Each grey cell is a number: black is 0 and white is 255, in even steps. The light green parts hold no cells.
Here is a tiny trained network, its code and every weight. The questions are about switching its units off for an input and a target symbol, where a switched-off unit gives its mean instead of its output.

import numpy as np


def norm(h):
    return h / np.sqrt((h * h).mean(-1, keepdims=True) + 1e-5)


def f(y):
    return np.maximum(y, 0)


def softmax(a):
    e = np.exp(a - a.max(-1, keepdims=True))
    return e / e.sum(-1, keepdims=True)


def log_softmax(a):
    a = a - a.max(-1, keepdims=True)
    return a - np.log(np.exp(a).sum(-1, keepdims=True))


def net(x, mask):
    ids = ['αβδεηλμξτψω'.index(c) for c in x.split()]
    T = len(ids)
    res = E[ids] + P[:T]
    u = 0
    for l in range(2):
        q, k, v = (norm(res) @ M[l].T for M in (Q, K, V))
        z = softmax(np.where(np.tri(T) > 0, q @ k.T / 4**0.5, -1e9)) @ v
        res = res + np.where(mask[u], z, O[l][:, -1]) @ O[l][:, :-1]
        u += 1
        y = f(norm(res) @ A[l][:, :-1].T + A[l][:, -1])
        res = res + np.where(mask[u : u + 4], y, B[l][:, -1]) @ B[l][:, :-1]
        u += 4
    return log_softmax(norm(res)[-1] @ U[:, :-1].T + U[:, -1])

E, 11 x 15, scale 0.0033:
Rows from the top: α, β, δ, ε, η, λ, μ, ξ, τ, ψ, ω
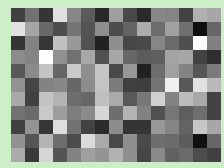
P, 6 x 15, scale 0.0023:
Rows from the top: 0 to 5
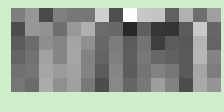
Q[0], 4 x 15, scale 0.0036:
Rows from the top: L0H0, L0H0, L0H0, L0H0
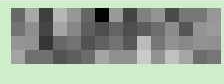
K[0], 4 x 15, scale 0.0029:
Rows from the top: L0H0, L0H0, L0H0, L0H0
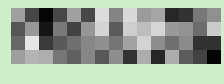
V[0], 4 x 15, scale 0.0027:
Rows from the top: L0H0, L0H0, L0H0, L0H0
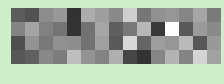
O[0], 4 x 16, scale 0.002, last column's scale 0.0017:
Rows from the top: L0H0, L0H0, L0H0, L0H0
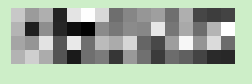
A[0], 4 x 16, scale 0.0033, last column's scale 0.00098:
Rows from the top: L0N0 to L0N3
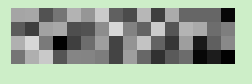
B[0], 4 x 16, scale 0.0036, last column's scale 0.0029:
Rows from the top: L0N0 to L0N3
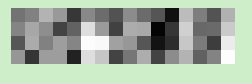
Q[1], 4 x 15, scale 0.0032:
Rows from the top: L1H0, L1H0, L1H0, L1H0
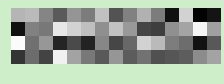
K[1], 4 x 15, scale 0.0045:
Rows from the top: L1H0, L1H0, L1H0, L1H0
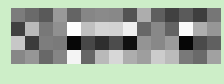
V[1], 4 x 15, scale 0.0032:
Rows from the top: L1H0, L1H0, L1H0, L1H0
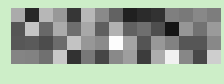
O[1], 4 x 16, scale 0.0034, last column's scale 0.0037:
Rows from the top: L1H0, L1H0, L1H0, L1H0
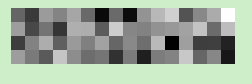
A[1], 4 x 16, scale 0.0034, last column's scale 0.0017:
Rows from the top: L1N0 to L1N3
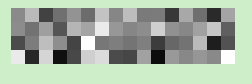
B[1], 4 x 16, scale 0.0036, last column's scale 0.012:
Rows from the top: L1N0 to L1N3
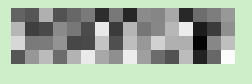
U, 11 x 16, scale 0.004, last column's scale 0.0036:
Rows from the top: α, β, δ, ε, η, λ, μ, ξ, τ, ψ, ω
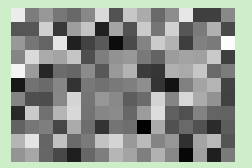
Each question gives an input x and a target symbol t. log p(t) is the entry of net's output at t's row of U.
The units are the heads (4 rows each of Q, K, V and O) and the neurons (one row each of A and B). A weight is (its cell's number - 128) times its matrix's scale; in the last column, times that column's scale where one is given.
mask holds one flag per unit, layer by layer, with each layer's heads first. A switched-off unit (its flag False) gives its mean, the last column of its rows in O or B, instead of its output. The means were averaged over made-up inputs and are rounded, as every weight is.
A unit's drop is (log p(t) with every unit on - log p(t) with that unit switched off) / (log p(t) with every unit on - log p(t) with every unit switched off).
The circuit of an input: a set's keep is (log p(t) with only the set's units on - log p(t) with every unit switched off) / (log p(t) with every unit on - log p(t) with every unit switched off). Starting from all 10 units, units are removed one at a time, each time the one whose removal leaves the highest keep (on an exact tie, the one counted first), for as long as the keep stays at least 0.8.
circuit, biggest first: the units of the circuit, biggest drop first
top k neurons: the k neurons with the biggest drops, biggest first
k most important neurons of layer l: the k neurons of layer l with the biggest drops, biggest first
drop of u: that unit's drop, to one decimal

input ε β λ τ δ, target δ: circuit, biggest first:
L1N3
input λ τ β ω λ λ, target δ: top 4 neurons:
L0N2, L1N3, L0N3, L0N1
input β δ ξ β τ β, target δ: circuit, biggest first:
L0H0, L1N3, L1H0, L0N1
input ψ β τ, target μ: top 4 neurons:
L1N3, L0N3, L0N2, L1N1
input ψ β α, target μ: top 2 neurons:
L1N3, L0N3
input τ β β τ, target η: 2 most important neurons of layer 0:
L0N2, L0N3
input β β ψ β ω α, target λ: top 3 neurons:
L0N1, L1N3, L0N3
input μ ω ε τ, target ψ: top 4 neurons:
L1N3, L0N2, L0N3, L0N1
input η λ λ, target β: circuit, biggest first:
L0N2, L0H0, L1H0, L1N2
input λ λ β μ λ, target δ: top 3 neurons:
L0N2, L1N3, L0N1
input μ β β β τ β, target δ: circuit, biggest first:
L0H0, L1N3, L1H0
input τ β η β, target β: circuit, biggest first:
L1H0, L1N2
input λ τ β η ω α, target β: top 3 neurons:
L0N1, L1N2, L0N2
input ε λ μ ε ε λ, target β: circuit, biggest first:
L1H0
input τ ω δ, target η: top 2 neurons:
L1N3, L0N2
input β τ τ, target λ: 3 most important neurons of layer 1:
L1N3, L1N0, L1N1
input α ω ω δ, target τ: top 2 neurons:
L0N3, L1N0
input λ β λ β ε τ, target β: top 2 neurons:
L0N1, L1N2
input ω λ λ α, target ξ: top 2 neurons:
L0N3, L1N3
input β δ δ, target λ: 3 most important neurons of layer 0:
L0N3, L0N1, L0N2
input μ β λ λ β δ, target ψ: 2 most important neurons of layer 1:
L1N3, L1N0
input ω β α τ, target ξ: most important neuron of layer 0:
L0N3
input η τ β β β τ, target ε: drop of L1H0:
0.4
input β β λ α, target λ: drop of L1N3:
0.6
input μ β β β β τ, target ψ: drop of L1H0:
0.8
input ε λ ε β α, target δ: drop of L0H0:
0.6
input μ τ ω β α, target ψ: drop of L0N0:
0.0
